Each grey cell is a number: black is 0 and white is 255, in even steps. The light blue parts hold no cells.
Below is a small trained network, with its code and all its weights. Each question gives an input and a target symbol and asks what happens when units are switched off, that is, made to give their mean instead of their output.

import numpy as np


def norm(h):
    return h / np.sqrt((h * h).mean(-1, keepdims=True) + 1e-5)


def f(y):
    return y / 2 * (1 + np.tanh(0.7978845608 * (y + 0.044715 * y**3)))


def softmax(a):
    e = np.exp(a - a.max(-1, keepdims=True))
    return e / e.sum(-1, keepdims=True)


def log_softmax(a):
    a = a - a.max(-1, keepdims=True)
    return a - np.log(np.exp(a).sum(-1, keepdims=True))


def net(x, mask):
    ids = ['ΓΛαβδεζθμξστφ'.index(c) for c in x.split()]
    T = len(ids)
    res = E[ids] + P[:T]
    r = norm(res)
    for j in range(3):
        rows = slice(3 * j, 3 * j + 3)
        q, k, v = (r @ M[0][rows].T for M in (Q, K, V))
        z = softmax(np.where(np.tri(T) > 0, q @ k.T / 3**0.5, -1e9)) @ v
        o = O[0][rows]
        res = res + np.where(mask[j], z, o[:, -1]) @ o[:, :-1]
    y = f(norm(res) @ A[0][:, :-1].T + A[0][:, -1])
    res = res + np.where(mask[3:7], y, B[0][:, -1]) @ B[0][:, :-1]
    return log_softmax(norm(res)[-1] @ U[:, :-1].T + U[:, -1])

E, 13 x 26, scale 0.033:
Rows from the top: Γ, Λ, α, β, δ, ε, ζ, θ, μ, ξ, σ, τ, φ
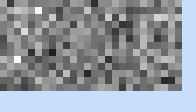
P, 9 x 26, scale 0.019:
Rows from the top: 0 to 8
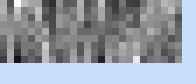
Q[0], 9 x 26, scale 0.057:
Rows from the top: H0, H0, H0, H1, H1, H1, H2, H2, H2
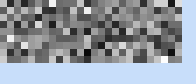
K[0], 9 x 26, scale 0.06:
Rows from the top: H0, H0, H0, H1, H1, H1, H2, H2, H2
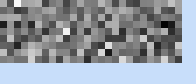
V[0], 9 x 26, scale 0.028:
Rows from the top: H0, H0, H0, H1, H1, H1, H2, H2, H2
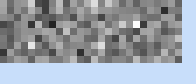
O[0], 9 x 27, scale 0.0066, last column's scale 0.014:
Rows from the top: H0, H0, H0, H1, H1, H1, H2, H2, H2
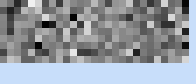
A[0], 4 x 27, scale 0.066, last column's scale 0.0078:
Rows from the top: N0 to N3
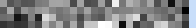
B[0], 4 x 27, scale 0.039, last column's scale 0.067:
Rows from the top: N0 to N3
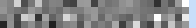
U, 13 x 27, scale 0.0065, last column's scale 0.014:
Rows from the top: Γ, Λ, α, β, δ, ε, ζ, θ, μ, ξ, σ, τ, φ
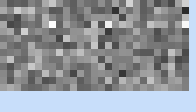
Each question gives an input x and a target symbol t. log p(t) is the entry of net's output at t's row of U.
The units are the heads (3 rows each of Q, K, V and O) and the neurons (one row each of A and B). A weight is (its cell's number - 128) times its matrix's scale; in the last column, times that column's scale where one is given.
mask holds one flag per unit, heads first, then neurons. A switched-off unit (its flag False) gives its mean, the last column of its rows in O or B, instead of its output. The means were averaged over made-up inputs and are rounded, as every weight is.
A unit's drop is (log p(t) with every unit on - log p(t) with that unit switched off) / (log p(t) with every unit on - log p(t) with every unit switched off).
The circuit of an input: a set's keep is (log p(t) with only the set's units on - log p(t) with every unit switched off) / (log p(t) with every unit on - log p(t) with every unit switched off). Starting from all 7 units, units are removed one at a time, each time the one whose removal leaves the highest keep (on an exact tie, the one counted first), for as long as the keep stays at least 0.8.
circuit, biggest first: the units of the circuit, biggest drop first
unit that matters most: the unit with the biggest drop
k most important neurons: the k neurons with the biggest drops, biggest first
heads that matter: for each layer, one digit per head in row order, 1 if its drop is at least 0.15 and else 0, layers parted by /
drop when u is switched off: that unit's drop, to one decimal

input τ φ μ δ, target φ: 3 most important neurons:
(N0; N2; N3)
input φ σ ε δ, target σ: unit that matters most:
H0
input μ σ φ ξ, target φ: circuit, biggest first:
(N0; N2; H0; N3)
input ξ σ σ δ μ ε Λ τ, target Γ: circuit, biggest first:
(H2; N2)
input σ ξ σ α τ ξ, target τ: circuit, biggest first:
(H0; N0; N2)
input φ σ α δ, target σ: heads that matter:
100
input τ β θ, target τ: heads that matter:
000
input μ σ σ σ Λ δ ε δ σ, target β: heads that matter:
000
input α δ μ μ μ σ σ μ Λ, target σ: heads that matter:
101
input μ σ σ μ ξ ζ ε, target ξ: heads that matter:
001
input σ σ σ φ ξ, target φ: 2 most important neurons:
(N0; N2)
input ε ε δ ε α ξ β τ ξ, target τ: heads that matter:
101
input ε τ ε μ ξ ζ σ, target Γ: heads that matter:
001
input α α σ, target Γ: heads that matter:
000
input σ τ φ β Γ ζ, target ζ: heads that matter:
010
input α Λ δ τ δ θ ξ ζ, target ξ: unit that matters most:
H2
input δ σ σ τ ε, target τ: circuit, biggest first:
(N0; N2; H0)
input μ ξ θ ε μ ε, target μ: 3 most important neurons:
(N2; N0; N1)
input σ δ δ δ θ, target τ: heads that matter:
010
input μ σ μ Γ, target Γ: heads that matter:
000
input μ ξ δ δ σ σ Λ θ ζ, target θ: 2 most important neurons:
(N2; N0)
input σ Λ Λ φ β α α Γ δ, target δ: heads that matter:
101
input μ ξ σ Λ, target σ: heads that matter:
100
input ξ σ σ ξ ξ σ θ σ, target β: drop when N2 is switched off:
0.8
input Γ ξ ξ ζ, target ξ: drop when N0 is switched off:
0.7
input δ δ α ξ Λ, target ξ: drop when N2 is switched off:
0.6
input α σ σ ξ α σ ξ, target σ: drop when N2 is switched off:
0.6
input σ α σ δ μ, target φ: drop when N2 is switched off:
0.5
